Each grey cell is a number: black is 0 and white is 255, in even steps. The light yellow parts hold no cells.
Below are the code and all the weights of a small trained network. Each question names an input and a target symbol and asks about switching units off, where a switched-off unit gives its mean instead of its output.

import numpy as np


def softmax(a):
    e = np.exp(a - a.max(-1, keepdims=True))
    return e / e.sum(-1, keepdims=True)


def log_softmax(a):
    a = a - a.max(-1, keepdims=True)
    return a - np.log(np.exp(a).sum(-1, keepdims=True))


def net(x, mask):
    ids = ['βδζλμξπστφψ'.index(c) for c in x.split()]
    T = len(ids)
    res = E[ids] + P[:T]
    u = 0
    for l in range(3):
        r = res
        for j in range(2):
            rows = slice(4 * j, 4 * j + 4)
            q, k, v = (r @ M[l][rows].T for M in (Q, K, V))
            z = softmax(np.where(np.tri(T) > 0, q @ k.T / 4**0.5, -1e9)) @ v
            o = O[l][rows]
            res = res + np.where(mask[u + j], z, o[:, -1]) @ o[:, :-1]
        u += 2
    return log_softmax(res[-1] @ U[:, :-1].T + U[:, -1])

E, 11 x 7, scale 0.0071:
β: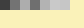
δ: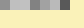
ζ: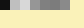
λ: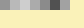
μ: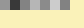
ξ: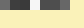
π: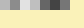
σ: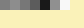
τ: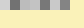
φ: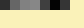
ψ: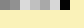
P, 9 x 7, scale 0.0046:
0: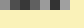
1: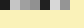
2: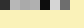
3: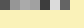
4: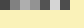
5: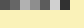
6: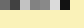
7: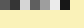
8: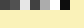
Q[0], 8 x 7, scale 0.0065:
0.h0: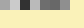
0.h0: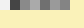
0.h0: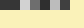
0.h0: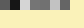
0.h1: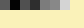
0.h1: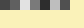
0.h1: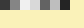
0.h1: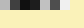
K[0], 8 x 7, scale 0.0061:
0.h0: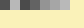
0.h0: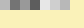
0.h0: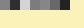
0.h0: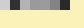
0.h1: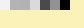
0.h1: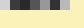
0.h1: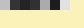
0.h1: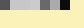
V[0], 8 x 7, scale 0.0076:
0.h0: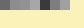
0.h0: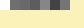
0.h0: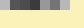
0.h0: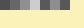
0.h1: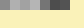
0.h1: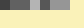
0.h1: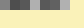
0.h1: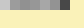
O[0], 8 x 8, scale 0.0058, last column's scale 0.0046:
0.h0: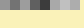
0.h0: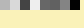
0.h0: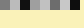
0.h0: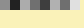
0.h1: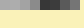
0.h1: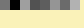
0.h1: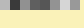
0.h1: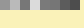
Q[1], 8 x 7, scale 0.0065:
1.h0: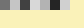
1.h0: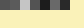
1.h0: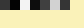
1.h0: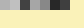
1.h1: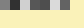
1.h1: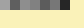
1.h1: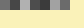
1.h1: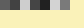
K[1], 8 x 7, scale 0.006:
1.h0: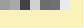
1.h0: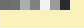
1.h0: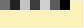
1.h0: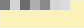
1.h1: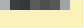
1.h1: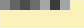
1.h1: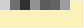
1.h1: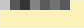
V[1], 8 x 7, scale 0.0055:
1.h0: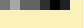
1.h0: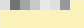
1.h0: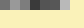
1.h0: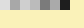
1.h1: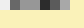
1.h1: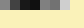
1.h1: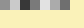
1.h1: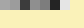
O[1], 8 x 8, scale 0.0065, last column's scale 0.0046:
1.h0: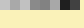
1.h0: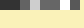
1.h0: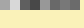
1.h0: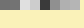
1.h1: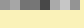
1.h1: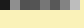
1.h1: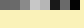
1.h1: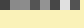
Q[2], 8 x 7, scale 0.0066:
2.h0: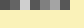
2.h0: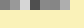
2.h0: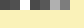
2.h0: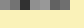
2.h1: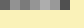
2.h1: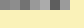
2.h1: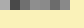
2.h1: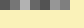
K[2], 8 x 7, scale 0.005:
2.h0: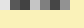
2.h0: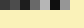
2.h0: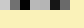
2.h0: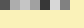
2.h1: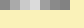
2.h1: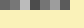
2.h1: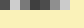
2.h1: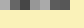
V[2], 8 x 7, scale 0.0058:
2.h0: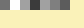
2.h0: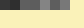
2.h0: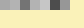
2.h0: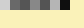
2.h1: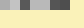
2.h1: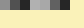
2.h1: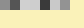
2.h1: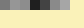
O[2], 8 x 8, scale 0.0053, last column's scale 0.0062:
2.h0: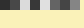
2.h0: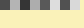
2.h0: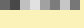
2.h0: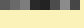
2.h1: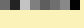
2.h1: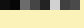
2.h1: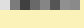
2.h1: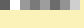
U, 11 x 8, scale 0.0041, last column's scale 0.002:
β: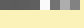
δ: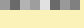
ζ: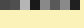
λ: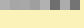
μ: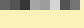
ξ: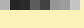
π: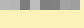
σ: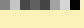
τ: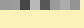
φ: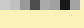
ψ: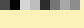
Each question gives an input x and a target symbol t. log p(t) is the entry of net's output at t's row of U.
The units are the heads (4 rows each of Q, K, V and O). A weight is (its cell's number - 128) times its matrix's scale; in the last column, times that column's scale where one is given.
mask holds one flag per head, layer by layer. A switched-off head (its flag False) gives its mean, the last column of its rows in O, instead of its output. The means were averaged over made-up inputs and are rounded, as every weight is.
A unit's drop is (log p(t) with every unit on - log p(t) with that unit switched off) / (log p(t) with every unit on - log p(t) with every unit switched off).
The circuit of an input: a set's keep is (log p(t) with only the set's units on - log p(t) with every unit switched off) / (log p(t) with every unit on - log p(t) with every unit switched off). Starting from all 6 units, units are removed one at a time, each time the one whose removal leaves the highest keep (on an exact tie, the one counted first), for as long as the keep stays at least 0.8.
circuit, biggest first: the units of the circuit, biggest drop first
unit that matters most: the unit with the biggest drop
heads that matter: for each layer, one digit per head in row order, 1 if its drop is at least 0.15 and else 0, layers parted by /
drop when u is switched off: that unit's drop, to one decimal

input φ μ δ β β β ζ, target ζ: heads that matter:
10 / 10 / 10
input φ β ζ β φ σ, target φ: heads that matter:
00 / 10 / 00
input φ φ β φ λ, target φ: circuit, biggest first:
[1.h0]
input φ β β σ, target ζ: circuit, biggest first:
[1.h0 2.h0 0.h0]
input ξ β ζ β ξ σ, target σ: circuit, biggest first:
[1.h1 0.h1 2.h0]
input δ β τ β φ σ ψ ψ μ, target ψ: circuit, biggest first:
[0.h0 1.h0]
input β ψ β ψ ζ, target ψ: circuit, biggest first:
[0.h0 1.h0]
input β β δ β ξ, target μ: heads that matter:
11 / 11 / 11
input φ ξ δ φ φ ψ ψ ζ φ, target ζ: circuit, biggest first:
[1.h0 2.h0]
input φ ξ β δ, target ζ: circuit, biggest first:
[1.h0 2.h0 0.h0]
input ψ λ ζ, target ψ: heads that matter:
11 / 01 / 10
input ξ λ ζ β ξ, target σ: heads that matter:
01 / 01 / 11
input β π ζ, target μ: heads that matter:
11 / 11 / 11
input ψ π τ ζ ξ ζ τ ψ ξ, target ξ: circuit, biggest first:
[2.h1 1.h1 2.h0]
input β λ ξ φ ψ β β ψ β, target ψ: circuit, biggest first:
[1.h0]
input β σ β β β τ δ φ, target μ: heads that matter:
11 / 11 / 10
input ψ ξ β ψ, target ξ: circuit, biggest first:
[2.h1 1.h1 2.h0 0.h1]
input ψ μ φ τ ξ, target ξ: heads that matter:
00 / 01 / 11
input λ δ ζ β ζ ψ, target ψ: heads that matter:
10 / 10 / 00
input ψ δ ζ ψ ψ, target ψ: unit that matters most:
0.h0
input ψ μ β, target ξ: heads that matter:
00 / 11 / 11
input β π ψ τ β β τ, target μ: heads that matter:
11 / 11 / 10
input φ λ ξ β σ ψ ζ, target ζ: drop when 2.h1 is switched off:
0.1
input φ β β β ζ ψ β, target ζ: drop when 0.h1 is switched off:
0.2
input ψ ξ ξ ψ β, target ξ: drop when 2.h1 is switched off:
0.6
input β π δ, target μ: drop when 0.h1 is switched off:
0.4
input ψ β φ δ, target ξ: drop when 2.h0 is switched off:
0.5
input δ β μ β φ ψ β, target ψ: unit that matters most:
0.h0
